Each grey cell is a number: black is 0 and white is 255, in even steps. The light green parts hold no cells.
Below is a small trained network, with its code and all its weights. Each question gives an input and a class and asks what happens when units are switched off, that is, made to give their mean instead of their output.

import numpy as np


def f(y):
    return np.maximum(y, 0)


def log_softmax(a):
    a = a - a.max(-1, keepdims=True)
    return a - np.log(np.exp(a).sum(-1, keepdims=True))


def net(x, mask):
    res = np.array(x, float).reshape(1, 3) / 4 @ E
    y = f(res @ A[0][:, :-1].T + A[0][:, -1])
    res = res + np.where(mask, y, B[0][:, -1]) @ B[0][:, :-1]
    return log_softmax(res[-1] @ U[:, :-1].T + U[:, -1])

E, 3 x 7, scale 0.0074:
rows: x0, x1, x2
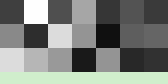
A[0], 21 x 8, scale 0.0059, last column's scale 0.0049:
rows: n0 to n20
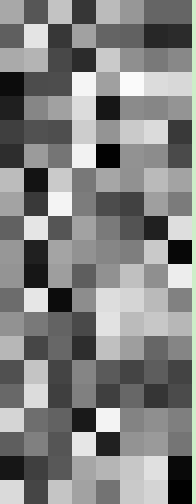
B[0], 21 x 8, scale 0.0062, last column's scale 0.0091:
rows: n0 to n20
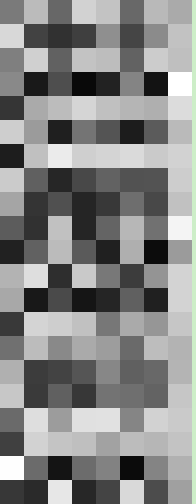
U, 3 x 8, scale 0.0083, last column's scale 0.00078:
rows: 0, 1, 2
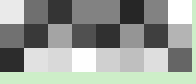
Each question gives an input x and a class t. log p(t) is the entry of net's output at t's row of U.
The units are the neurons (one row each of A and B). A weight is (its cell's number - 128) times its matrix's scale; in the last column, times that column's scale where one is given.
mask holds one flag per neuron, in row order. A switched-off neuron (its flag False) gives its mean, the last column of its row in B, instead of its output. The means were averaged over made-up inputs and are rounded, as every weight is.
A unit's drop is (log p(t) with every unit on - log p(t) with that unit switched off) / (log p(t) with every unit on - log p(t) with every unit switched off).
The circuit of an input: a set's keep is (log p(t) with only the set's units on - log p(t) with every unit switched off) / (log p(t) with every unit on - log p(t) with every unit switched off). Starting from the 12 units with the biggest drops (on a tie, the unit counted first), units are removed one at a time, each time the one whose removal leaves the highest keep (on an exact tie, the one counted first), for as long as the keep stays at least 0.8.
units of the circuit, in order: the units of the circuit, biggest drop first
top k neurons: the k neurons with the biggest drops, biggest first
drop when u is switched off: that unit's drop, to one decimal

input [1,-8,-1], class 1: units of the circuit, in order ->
[n12]
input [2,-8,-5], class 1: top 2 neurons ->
[n3; n12]
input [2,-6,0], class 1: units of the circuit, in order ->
[n11; n12]
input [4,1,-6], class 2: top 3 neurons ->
[n6; n4; n18]
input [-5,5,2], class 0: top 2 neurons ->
[n11; n9]
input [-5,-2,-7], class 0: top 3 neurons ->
[n19; n5; n11]
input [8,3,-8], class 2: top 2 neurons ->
[n6; n4]
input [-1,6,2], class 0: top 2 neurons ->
[n9; n3]
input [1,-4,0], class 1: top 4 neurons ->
[n11; n19; n12; n5]
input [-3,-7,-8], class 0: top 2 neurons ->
[n19; n5]
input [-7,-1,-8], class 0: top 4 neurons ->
[n19; n5; n11; n9]
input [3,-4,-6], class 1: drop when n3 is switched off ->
0.3
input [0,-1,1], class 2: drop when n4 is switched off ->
-0.1
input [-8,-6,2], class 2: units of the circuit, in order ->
[n17]
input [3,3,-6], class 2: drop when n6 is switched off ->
0.1
